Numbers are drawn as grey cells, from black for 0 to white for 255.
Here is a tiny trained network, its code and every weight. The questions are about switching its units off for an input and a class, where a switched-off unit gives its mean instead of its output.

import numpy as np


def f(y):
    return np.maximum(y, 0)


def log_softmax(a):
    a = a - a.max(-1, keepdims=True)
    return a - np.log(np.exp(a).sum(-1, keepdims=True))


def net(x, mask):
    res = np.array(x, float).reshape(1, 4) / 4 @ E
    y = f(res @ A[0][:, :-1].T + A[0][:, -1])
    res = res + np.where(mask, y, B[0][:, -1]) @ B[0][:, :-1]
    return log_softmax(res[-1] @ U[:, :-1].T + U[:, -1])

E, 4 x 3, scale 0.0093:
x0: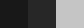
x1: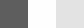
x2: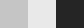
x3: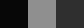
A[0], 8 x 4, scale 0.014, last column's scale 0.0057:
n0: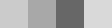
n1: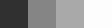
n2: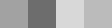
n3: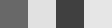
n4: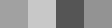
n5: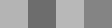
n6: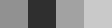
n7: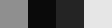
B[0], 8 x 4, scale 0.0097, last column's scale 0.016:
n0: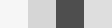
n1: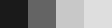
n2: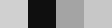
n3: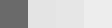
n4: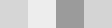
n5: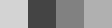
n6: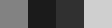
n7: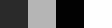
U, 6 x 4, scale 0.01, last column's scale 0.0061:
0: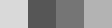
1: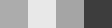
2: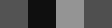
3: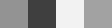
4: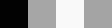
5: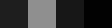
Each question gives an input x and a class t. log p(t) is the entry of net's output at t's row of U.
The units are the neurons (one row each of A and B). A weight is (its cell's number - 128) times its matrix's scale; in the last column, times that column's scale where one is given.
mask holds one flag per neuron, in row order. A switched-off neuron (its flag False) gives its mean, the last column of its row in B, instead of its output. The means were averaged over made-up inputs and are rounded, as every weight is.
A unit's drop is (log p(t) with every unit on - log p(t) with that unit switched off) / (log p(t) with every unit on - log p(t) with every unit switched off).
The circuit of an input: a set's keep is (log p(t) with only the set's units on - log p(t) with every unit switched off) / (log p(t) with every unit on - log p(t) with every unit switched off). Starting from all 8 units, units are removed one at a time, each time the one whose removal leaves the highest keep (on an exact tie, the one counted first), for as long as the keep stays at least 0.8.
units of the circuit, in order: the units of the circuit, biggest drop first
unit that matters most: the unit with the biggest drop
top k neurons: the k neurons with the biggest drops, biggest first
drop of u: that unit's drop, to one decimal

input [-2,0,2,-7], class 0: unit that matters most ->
n3
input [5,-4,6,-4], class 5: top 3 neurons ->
[n7, n2, n4]
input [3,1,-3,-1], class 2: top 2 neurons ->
[n3, n4]
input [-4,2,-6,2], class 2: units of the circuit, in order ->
[n3, n0]
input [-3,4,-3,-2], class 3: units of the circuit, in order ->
[n7, n2]
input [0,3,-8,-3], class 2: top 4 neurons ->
[n3, n6, n4, n0]
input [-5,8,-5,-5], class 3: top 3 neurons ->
[n7, n2, n6]
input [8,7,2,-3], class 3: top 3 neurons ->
[n2, n7, n3]
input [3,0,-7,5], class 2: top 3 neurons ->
[n3, n6, n4]
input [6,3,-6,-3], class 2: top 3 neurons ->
[n6, n3, n4]
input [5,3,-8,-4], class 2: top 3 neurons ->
[n6, n3, n4]
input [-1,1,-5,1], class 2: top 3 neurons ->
[n3, n4, n0]
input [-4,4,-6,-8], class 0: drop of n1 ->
0.2
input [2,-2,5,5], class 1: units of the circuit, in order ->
[n3]
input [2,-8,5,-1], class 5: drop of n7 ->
0.1
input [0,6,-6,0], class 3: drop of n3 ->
0.2
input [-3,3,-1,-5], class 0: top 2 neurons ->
[n3, n2]
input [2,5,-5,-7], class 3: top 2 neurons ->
[n7, n2]
